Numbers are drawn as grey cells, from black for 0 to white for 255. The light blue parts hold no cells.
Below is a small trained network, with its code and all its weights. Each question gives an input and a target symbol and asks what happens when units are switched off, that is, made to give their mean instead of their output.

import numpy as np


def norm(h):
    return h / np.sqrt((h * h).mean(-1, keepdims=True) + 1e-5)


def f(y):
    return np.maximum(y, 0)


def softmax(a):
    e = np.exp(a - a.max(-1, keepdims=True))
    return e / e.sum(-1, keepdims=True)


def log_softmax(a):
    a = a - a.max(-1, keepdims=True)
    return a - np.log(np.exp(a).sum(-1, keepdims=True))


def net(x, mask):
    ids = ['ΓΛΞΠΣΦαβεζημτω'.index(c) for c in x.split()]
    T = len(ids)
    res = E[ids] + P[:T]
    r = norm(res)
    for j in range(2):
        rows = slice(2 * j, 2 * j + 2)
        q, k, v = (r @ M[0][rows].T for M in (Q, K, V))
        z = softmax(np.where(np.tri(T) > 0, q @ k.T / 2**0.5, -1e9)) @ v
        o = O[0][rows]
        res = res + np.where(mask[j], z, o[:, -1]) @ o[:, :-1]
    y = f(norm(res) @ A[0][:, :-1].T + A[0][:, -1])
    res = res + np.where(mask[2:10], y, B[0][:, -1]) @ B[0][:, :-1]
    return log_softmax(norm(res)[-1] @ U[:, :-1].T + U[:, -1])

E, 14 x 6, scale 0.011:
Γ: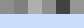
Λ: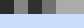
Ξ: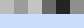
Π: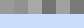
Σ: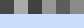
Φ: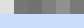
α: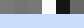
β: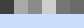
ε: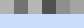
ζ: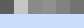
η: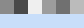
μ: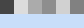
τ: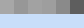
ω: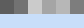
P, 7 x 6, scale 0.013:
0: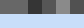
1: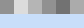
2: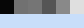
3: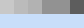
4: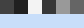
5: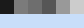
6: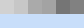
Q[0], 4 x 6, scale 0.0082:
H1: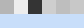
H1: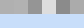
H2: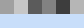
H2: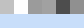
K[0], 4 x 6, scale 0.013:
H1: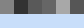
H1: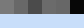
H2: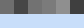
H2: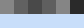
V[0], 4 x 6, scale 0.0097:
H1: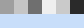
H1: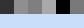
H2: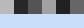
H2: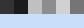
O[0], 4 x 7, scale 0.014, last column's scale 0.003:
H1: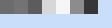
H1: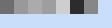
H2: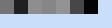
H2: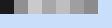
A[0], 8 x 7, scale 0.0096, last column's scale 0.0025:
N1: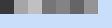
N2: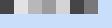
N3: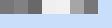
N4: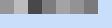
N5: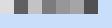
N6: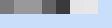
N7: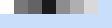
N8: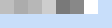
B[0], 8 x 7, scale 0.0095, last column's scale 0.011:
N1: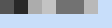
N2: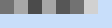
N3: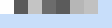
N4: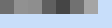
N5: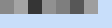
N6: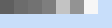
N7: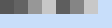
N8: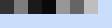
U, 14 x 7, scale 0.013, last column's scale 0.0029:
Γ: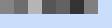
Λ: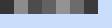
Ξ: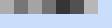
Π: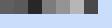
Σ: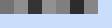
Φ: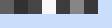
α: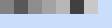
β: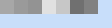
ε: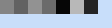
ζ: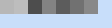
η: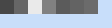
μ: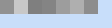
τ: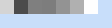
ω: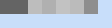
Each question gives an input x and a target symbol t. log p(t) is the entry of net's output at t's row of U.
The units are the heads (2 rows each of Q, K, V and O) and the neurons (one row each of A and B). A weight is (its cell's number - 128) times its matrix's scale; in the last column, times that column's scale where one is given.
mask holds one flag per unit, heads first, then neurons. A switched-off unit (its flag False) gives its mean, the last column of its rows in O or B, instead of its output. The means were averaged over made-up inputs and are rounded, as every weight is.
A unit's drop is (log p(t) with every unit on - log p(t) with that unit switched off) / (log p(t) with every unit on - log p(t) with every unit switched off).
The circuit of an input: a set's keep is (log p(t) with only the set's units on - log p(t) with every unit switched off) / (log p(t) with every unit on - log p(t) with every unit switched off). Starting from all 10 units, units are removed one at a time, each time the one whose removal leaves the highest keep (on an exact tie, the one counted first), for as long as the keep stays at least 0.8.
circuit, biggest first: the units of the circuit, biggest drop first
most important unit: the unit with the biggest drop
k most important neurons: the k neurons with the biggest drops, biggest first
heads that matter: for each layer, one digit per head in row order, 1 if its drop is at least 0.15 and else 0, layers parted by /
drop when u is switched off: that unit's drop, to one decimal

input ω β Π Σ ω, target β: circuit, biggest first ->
H1, H2
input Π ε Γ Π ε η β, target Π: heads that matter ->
10
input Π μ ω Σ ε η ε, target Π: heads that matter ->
10
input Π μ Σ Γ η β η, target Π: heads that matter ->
10
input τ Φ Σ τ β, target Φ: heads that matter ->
11
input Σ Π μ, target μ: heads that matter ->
01
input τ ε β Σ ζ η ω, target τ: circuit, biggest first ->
H1, N3
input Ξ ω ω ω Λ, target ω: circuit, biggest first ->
H1, N3
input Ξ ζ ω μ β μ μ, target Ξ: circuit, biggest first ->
H2
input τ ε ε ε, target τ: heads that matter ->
10
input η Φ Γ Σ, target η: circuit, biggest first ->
H2, H1
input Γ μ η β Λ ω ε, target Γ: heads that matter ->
10
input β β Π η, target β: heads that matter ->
10
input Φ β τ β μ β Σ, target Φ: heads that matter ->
11
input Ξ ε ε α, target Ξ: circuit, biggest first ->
H1
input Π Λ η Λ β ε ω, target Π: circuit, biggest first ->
H1, N8
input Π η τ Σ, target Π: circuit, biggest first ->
H1, N6
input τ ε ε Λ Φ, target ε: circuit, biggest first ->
H2, N7
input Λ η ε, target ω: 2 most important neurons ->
N6, N8
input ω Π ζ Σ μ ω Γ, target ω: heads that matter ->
01
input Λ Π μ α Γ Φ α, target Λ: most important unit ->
N8
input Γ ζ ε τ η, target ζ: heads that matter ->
11
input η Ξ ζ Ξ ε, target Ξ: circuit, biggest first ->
H2, H1
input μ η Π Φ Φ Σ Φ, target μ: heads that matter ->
01
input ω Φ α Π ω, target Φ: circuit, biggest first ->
H2, N7, H1
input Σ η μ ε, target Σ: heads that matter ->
00
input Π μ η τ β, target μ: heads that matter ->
11
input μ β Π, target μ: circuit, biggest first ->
H2
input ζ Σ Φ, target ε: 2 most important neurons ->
N7, N8
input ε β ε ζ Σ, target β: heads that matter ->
10
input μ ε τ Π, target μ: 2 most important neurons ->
N3, N8
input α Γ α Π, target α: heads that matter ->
11
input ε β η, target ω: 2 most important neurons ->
N3, N1
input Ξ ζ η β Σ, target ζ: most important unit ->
H2
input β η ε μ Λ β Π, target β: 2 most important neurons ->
N3, N2
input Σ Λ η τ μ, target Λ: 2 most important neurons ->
N3, N2
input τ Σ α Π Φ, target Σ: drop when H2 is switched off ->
0.6
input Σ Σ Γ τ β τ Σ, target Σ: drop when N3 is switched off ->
0.1
